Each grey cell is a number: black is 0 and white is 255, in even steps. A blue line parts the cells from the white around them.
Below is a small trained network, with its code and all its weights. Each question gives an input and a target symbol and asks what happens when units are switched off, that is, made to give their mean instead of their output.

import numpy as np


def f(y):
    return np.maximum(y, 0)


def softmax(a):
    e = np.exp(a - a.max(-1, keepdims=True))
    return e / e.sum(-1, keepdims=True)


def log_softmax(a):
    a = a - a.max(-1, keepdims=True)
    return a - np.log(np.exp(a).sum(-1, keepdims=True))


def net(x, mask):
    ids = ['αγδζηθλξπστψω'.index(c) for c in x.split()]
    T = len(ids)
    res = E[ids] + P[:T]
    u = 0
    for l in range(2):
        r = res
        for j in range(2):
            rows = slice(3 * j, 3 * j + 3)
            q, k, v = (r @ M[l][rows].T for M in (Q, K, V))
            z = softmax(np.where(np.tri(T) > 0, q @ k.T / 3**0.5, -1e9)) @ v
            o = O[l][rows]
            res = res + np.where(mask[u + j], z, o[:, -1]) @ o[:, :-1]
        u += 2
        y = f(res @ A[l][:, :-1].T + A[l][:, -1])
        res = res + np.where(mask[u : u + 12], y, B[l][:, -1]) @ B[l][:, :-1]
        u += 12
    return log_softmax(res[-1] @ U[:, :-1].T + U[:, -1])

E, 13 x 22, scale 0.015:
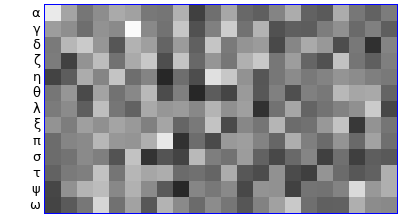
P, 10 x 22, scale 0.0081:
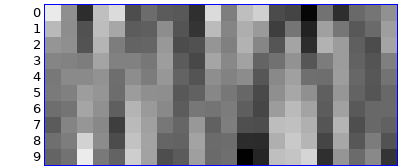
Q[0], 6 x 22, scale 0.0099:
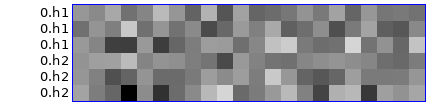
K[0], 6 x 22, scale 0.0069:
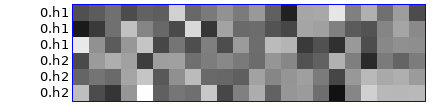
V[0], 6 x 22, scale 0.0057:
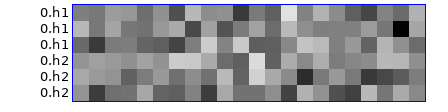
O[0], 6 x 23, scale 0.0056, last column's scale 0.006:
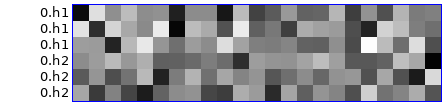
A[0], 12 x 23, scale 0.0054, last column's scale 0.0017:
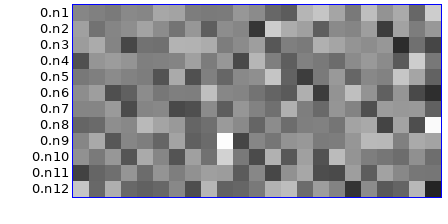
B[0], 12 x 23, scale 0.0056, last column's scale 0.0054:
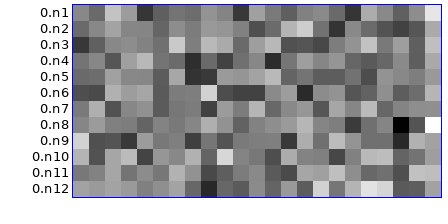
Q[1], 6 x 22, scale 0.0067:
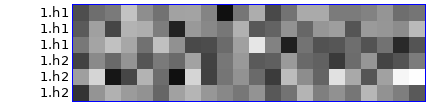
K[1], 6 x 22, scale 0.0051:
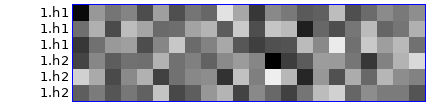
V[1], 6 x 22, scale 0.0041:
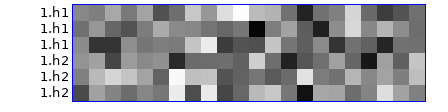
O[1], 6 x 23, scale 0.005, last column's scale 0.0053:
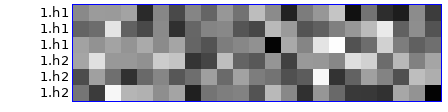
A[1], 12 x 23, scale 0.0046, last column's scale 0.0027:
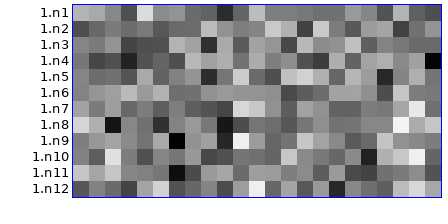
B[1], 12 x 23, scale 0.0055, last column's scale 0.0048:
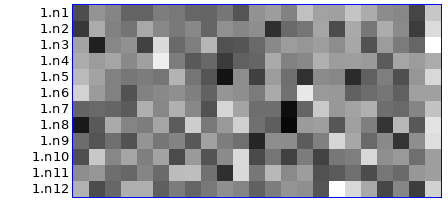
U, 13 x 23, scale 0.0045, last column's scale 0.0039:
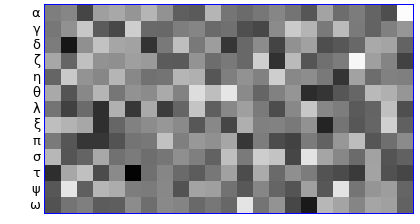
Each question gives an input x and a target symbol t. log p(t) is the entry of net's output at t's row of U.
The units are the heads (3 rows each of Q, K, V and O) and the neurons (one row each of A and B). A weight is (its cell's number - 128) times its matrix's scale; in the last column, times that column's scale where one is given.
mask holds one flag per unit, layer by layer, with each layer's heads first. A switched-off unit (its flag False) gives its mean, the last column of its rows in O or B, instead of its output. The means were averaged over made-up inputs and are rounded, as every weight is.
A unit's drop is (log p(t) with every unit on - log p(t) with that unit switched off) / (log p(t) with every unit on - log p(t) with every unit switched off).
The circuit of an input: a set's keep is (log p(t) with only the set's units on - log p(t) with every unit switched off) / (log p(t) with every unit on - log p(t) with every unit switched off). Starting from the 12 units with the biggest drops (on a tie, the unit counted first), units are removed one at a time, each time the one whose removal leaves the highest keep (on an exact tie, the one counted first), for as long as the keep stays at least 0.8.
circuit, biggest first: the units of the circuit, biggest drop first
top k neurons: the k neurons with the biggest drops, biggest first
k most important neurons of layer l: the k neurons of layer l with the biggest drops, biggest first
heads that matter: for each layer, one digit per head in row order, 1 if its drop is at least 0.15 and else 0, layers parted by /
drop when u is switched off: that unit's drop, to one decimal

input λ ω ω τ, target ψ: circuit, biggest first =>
0.h1
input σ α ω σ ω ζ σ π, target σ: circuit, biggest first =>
1.h2; 1.n3
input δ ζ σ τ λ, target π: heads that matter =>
01 / 00
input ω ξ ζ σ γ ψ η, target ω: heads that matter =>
00 / 10
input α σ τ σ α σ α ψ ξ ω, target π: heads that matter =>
01 / 00
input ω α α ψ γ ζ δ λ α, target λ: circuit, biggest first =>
0.h1; 0.n9
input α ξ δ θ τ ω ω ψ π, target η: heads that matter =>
01 / 00
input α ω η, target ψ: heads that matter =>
10 / 00
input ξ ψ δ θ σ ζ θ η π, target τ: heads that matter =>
10 / 01
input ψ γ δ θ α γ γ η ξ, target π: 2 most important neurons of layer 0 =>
0.n10; 0.n2
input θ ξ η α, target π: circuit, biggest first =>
1.h2; 0.n2; 0.h1
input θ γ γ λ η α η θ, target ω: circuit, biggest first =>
0.h2; 1.h1; 0.n5
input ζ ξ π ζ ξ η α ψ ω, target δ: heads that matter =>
11 / 10
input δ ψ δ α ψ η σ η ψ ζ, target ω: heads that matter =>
00 / 10
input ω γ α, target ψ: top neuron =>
1.n3
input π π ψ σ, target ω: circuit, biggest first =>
1.h1; 0.n11
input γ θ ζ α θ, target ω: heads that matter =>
01 / 10
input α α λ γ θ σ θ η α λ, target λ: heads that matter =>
10 / 01
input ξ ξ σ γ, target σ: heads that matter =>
00 / 01
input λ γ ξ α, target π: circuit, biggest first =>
1.h2; 0.n2
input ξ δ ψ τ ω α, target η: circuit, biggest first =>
0.h2
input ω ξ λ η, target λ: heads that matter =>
01 / 00
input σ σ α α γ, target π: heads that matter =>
01 / 10
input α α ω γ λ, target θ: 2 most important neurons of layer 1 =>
1.n8; 1.n9
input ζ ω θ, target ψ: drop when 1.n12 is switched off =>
0.0
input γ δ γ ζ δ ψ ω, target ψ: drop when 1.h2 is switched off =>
0.1
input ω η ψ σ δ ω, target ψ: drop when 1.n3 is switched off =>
0.1
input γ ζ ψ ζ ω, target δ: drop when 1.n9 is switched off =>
0.2
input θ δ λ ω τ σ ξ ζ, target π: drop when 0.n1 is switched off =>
0.1
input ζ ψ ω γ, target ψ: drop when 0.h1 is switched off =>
0.8
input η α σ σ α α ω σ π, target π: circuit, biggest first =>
0.h2
